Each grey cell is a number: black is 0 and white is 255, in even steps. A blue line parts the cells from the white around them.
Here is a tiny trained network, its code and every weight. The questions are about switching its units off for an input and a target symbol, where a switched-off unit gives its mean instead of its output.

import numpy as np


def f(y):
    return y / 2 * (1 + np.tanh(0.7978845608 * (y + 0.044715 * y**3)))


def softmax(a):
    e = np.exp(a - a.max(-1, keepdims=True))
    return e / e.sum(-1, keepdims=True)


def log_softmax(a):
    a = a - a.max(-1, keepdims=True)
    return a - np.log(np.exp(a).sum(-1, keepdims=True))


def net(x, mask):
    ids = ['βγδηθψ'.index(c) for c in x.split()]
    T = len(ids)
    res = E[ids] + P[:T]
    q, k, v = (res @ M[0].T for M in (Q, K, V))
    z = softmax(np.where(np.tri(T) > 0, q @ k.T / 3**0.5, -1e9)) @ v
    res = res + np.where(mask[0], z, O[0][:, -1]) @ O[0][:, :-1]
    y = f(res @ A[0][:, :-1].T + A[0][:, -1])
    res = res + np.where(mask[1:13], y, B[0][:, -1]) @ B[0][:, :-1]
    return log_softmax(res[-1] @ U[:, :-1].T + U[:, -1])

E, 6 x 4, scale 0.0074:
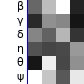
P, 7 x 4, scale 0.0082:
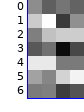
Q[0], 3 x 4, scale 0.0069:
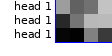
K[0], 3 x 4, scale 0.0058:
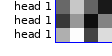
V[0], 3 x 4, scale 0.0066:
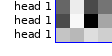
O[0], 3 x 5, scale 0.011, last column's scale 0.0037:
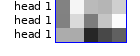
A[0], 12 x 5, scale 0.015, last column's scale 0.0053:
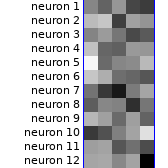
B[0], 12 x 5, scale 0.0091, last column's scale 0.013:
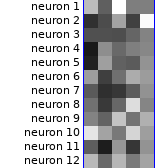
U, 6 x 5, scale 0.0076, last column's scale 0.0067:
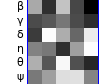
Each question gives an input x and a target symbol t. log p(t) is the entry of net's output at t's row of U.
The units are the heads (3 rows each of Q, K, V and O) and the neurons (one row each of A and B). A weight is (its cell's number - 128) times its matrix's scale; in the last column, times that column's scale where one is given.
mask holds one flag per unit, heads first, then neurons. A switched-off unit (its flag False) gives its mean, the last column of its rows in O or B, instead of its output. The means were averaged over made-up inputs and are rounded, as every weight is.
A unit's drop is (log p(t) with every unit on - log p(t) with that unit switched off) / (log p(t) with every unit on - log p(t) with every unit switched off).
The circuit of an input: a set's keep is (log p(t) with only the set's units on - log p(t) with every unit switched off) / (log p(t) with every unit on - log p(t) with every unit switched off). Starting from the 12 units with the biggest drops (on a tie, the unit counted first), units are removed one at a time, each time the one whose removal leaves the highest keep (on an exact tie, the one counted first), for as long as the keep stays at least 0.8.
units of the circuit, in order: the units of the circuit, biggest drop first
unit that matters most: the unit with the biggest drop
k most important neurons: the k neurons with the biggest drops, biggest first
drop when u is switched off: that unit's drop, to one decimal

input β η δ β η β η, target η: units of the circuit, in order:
neuron 2; head 1; neuron 7; neuron 9
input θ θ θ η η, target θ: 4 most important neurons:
neuron 12; neuron 9; neuron 2; neuron 6
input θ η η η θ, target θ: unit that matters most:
neuron 12
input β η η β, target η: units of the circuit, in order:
neuron 8; neuron 2; neuron 9
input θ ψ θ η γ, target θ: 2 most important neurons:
neuron 12; neuron 6
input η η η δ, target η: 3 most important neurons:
neuron 2; neuron 9; neuron 8
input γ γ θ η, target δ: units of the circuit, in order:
head 1; neuron 6
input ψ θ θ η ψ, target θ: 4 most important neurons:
neuron 12; neuron 9; neuron 2; neuron 6
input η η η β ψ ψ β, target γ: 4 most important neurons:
neuron 3; neuron 10; neuron 11; neuron 12
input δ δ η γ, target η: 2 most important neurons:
neuron 2; neuron 8
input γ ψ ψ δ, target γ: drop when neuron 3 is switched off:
0.2
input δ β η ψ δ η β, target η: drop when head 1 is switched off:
0.3
